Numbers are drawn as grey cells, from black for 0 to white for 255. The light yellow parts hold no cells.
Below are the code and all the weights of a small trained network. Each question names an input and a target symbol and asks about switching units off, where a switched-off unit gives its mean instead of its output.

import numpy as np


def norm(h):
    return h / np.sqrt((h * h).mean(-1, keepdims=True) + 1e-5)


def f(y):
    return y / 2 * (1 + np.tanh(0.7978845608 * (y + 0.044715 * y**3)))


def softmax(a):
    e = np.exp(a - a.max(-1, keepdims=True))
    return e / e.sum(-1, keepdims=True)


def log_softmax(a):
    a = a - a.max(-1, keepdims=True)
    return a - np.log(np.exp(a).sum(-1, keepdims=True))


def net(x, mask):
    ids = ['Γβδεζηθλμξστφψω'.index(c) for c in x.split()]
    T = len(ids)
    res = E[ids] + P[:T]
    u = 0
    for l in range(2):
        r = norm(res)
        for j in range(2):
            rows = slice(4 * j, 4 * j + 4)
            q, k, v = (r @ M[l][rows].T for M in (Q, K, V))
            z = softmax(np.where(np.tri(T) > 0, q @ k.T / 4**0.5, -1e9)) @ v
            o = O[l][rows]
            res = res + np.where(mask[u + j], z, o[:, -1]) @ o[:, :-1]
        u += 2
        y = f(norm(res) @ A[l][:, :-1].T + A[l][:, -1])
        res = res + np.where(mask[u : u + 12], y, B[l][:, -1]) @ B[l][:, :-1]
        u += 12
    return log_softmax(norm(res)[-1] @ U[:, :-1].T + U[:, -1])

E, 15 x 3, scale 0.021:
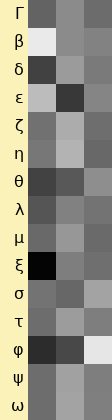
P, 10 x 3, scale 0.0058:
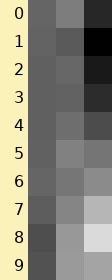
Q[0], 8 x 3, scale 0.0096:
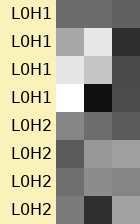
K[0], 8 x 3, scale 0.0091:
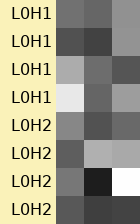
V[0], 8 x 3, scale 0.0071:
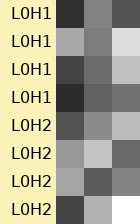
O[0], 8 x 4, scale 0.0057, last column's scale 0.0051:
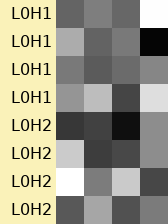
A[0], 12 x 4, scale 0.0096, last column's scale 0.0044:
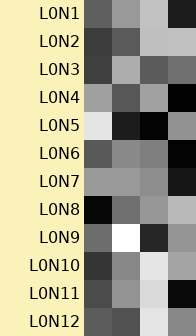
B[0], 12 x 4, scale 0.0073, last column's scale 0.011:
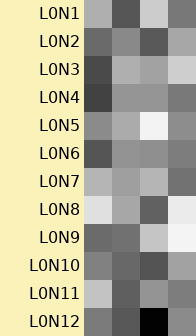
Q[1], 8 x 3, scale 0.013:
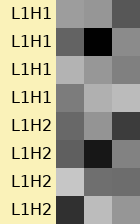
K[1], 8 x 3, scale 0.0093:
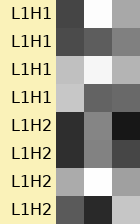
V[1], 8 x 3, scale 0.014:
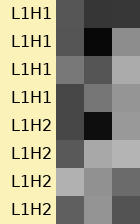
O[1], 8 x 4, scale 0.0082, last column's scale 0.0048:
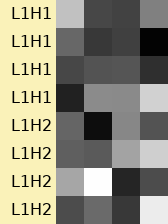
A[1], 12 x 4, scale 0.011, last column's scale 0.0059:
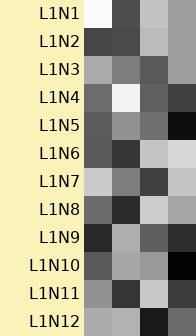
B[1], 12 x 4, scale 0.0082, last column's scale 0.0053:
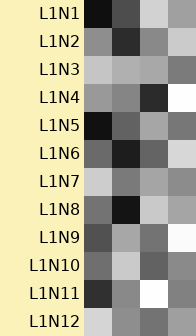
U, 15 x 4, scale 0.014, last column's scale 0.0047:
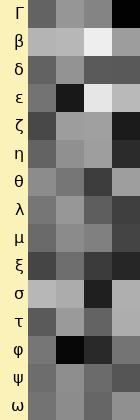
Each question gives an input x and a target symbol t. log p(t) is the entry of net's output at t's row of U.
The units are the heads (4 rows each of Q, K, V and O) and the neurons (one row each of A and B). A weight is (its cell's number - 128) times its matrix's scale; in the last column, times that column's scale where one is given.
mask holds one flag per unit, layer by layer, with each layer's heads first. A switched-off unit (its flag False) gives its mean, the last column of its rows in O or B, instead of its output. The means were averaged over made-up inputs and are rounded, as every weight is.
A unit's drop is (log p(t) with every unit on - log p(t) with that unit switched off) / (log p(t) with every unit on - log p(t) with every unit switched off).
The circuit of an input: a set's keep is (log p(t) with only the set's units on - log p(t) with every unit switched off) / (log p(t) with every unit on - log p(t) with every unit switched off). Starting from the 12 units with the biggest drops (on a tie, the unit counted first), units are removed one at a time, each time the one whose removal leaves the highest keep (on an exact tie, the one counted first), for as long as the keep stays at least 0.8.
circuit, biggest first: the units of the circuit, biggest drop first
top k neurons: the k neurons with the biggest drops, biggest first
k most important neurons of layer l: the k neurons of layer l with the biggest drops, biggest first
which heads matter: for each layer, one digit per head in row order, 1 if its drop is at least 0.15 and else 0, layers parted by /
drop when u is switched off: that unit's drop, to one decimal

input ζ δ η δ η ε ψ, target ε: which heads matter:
00 / 01
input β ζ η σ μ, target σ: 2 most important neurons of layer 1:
(L1N4 L1N1)
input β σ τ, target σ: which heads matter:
10 / 11
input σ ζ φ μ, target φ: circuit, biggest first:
(L1H2)
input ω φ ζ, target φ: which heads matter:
00 / 11
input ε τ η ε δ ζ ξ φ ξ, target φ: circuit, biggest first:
(L1H2 L1H1)
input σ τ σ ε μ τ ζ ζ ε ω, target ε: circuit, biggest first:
(L0N8 L1H2)
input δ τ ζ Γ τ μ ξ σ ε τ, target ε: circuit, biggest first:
(L0N8 L1H2)
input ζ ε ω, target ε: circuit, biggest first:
(L0N8 L1H2 L0H2)
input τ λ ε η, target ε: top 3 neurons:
(L0N8 L0N5 L0N9)
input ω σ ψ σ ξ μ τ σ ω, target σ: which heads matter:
00 / 10
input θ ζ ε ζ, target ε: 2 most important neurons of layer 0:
(L0N8 L0N5)
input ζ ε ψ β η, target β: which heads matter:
01 / 01
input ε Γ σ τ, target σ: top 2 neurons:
(L0N3 L1N4)
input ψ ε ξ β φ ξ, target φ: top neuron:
(L0N1)
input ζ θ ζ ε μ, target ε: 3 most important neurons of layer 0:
(L0N8 L0N5 L0N12)
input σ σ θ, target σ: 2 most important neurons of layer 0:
(L0N8 L0N9)
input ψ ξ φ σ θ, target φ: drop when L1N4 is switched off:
0.1
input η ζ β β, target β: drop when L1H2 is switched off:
0.3
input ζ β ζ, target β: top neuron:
(L0N9)
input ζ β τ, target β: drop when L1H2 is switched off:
0.2
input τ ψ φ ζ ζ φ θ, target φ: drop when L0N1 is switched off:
0.1
